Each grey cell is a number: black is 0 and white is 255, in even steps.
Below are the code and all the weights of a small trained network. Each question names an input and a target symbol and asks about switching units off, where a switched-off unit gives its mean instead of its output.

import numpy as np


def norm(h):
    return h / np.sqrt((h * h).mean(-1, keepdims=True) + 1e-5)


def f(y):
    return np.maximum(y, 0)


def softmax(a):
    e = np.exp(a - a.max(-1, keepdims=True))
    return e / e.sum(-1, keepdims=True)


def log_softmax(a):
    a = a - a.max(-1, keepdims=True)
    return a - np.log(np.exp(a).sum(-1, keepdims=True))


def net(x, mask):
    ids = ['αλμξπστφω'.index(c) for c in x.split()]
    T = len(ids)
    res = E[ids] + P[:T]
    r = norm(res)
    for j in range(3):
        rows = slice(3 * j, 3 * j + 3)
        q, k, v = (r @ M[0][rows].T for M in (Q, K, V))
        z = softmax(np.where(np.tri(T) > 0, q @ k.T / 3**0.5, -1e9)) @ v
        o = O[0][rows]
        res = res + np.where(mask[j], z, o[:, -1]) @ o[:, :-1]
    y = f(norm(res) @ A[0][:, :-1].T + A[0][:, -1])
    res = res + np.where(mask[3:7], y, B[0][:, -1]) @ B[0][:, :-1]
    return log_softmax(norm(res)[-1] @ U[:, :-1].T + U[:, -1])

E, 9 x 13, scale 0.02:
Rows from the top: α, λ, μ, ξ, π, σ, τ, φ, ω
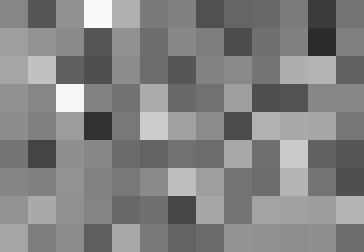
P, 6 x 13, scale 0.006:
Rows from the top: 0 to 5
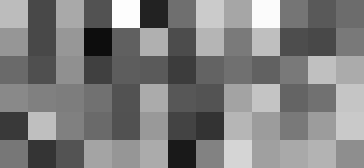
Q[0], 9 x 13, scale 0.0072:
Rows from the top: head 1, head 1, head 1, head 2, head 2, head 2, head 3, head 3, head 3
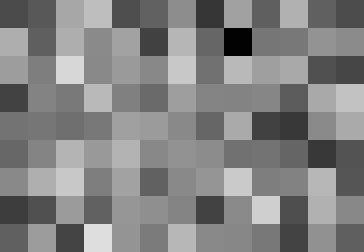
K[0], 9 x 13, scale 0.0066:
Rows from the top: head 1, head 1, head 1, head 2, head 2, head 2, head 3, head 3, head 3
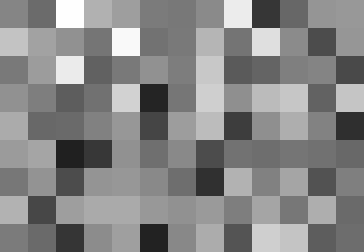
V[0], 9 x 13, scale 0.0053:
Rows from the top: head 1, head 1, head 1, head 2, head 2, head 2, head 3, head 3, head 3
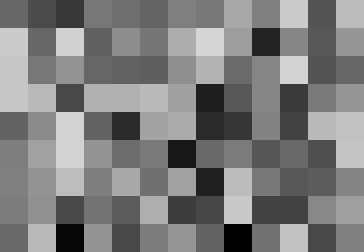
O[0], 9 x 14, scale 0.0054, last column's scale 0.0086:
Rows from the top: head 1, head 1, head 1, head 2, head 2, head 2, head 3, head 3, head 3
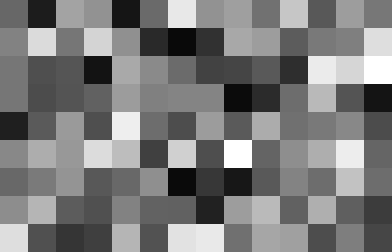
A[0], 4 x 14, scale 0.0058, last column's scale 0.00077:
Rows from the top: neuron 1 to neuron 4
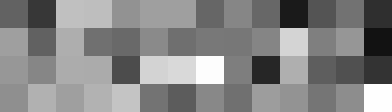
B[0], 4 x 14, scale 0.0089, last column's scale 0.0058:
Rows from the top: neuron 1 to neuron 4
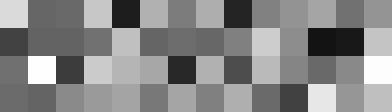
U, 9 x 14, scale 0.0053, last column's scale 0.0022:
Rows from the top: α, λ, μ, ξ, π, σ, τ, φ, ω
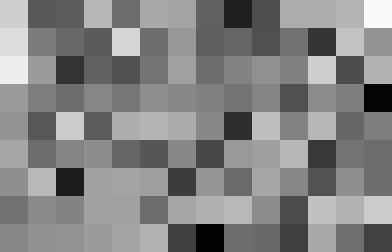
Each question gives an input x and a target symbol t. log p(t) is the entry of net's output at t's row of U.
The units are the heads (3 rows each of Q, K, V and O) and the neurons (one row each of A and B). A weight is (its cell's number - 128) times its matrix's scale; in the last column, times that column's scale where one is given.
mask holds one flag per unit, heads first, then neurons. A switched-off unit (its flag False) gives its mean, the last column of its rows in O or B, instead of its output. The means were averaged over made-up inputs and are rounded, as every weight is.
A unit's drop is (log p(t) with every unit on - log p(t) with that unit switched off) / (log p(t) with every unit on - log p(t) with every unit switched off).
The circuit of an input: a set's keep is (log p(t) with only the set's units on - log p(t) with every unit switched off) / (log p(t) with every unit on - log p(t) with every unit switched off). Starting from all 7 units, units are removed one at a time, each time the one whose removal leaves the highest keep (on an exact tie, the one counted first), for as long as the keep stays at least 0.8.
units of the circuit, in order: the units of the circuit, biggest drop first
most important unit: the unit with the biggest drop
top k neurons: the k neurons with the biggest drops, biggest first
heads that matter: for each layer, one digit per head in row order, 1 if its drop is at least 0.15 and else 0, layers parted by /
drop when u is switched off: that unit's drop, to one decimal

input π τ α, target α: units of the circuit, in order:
(neuron 1)
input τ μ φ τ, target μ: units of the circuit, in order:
(head 1; head 3; neuron 3)
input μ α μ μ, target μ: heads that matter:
101
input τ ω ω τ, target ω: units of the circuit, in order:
(head 1; neuron 3)
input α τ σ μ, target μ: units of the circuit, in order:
(neuron 3; head 1)
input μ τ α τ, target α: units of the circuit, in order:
(head 2; head 1; head 3; neuron 3)
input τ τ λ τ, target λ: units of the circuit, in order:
(head 3; head 1; neuron 3)
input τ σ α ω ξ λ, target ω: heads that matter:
001
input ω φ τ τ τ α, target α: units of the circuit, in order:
(neuron 1; neuron 3)
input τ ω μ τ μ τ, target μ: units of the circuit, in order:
(head 3; head 1; neuron 3)
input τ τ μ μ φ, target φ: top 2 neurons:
(neuron 3; neuron 4)
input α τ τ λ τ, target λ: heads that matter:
111
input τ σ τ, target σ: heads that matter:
111
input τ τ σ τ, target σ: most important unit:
head 1
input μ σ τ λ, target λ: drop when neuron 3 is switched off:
0.3
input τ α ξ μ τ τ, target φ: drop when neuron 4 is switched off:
0.2
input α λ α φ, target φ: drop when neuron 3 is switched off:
0.2
